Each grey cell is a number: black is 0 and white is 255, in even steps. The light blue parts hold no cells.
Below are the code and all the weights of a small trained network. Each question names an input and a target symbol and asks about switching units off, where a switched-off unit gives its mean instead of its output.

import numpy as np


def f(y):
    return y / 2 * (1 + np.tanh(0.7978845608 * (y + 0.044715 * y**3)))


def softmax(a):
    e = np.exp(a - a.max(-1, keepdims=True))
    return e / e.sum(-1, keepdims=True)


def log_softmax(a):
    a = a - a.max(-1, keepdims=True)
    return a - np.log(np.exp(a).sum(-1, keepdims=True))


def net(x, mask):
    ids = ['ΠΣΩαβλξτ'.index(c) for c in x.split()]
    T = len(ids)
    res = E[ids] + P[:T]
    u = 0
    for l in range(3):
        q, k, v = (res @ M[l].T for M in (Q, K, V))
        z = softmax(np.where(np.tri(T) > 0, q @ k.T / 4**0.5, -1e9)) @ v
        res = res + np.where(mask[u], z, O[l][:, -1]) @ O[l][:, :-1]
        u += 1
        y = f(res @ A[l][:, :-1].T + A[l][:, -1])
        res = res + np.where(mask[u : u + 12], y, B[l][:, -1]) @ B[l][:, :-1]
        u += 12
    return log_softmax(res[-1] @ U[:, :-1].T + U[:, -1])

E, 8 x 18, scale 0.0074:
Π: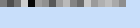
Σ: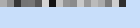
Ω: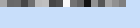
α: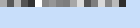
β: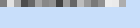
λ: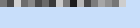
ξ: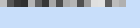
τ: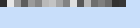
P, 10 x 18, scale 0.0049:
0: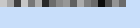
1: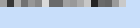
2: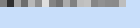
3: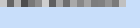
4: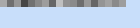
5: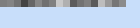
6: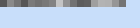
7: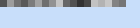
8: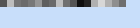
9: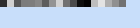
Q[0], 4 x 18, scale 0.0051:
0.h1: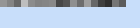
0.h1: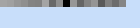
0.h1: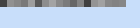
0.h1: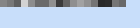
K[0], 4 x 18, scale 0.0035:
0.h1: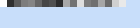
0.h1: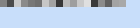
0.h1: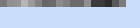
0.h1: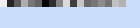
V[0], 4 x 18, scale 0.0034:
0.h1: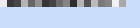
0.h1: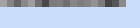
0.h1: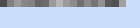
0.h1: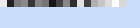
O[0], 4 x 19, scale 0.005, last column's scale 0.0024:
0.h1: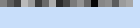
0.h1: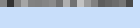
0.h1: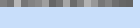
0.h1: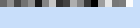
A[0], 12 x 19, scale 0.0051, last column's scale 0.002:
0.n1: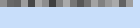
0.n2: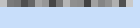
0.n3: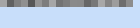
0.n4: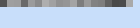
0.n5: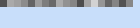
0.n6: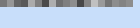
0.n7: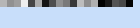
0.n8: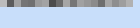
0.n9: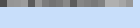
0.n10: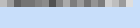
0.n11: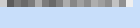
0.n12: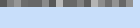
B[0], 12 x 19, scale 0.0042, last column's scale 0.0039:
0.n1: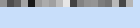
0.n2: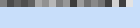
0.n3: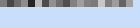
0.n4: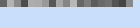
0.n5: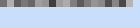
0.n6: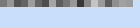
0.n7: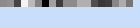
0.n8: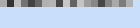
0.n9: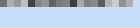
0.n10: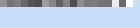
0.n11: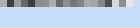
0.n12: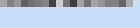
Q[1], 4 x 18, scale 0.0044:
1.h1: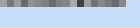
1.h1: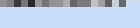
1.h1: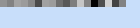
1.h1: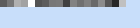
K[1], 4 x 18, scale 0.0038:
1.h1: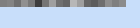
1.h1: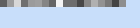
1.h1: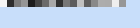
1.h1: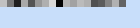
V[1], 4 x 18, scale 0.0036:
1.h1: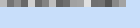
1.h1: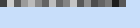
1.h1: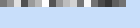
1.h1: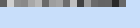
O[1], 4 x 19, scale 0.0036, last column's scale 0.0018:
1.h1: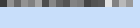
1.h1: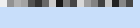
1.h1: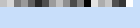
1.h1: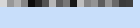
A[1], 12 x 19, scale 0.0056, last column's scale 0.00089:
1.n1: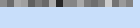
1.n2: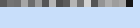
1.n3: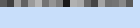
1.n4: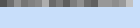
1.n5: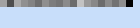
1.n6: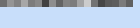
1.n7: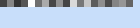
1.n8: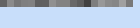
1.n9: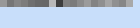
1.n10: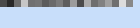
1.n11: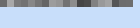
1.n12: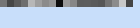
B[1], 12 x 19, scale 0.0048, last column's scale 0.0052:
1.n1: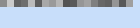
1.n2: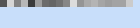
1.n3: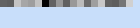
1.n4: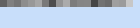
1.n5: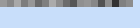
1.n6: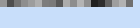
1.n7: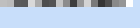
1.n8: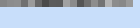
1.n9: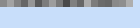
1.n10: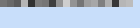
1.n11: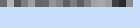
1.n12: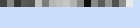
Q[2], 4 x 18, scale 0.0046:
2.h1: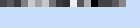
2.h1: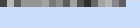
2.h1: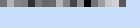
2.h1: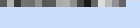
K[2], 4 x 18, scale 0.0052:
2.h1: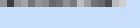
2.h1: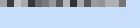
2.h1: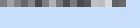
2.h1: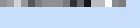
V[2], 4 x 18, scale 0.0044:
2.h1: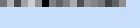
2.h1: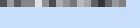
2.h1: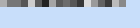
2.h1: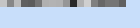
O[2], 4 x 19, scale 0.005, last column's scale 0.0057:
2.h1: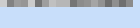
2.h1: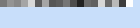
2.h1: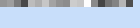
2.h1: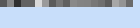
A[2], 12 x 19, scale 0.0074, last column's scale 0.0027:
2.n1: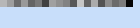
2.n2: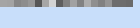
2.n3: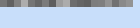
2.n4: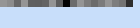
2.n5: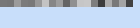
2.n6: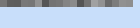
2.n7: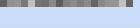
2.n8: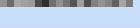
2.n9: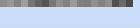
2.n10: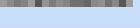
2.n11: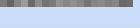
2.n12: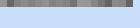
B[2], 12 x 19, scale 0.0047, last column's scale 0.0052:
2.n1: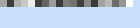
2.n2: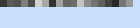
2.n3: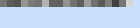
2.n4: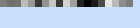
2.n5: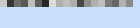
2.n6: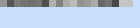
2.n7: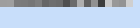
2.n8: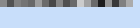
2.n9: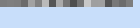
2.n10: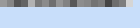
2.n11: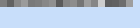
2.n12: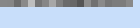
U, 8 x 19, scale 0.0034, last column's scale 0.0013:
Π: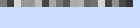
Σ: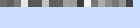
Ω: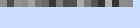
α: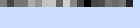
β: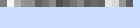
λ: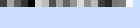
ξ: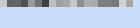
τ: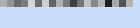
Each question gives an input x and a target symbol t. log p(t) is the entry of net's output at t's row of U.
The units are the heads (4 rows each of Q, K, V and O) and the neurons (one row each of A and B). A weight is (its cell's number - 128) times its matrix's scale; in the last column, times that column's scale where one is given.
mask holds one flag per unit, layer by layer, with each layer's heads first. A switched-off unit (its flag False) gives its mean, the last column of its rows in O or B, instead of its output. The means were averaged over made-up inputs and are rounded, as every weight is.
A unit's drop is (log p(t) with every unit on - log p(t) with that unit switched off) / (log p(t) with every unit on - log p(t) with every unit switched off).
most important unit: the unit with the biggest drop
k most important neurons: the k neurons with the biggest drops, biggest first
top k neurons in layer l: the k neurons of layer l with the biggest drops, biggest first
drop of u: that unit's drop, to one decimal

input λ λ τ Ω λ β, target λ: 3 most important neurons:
(1.n7; 0.n12; 2.n1)
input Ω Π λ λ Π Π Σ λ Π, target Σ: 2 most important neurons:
(1.n10; 2.n3)
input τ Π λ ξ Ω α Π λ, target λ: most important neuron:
(0.n7)
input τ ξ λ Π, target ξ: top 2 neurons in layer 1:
(1.n6; 1.n9)
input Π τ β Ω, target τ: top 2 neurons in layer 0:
(0.n8; 0.n11)
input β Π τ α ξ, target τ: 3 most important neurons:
(0.n11; 1.n12; 0.n4)
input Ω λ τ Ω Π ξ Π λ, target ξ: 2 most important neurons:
(2.n5; 0.n4)
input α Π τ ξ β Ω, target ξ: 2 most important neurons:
(1.n7; 2.n5)
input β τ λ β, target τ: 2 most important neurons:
(0.n8; 0.n11)
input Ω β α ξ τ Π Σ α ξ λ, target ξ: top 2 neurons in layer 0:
(0.n6; 0.n4)
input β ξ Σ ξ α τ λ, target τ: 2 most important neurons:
(1.n7; 2.n10)
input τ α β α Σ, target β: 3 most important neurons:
(0.n7; 2.n4; 0.n4)
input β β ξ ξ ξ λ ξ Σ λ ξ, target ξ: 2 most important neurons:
(2.n6; 0.n6)
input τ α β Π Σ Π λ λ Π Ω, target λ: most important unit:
0.n7
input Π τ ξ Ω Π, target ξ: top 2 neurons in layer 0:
(0.n6; 0.n1)
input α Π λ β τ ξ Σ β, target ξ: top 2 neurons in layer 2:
(2.n5; 2.n1)
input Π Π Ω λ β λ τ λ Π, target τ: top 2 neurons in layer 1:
(1.n11; 1.n12)
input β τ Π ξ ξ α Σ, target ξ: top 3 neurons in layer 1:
(1.n9; 1.n12; 1.n11)
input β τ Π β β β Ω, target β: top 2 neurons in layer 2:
(2.n1; 2.n4)
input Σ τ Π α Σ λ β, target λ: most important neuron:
(0.n12)
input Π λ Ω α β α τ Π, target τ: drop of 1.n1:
0.0
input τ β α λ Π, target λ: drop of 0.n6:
0.1
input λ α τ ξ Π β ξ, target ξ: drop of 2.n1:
0.2
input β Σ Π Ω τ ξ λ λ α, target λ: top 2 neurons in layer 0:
(0.n12; 0.n5)
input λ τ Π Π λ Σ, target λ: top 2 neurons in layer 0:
(0.n12; 0.n6)
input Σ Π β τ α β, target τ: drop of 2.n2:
0.1
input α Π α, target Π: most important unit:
1.n3
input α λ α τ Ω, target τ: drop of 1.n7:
0.2
